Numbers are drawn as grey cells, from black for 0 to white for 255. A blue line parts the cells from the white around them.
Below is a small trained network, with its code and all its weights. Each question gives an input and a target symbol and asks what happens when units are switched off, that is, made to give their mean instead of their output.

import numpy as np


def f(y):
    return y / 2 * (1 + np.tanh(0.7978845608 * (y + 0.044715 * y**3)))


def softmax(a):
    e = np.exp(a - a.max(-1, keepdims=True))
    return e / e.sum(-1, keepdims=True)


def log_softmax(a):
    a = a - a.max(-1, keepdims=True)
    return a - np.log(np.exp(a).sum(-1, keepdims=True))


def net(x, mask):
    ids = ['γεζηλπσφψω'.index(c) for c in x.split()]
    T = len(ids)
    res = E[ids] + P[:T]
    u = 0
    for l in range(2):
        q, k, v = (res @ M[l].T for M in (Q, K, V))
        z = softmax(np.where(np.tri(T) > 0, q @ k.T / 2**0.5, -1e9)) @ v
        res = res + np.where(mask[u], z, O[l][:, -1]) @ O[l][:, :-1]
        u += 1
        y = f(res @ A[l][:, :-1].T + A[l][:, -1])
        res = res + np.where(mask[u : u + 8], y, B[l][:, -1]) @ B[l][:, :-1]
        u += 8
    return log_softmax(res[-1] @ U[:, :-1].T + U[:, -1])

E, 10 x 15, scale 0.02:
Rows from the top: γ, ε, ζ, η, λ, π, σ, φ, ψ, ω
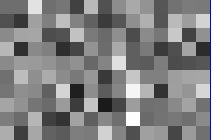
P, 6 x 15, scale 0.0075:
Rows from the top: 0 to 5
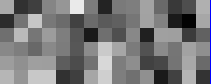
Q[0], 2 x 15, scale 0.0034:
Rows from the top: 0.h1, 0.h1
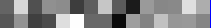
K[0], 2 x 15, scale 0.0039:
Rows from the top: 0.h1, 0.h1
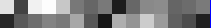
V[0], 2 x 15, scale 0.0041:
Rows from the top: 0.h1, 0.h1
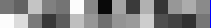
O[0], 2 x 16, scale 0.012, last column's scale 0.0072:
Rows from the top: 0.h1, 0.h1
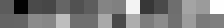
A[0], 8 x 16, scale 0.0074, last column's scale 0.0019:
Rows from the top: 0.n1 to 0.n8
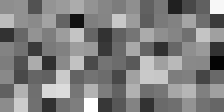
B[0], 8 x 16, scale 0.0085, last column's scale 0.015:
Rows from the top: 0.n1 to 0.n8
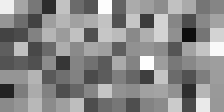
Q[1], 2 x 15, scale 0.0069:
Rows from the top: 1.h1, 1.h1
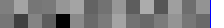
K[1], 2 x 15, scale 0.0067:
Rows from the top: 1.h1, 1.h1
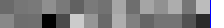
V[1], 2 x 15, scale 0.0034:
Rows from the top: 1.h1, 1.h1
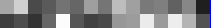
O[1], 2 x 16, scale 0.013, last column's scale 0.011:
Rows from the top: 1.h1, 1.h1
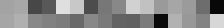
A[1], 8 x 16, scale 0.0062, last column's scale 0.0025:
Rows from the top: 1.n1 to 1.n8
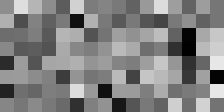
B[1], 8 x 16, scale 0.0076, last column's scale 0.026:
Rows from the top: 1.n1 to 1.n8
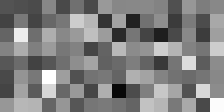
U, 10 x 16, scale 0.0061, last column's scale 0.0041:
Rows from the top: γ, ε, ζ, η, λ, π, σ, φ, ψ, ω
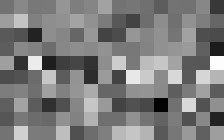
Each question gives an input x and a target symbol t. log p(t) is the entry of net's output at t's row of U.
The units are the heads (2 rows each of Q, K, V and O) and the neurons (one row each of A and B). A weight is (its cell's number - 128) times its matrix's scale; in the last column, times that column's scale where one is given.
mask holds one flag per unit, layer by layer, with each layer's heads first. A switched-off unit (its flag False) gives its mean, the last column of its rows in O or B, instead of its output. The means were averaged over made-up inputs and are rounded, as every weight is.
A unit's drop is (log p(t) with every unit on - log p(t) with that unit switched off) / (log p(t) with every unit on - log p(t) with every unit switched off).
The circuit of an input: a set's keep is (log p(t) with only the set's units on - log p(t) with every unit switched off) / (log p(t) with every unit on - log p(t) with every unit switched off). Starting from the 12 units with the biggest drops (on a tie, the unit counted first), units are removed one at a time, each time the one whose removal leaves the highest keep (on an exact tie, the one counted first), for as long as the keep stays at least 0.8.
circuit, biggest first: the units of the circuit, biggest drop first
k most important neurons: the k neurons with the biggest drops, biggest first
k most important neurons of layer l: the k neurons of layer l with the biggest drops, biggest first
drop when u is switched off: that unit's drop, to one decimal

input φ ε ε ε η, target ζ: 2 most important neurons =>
(0.n2 1.n5)
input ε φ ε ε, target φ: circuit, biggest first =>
(1.h1)
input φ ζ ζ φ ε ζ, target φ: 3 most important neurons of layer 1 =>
(1.n4 1.n8 1.n2)
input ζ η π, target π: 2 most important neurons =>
(1.n2 1.n7)
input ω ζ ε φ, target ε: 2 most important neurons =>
(0.n8 0.n2)
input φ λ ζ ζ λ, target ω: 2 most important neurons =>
(0.n2 0.n1)
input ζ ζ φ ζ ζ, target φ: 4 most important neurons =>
(0.n3 1.n4 0.n6 0.n7)
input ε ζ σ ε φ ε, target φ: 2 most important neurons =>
(1.n4 0.n2)
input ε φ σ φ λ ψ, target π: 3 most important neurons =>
(1.n8 1.n2 0.n4)
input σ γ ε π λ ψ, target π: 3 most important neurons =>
(1.n8 1.n2 1.n7)
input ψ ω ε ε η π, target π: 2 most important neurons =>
(0.n2 1.n2)
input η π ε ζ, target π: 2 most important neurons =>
(0.n4 1.n8)
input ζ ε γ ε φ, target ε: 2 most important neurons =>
(0.n8 1.n8)
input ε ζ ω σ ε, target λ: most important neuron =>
(1.n3)
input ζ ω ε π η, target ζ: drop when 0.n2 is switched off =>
0.4
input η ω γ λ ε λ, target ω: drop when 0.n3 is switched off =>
0.2
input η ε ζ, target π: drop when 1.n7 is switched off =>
0.2
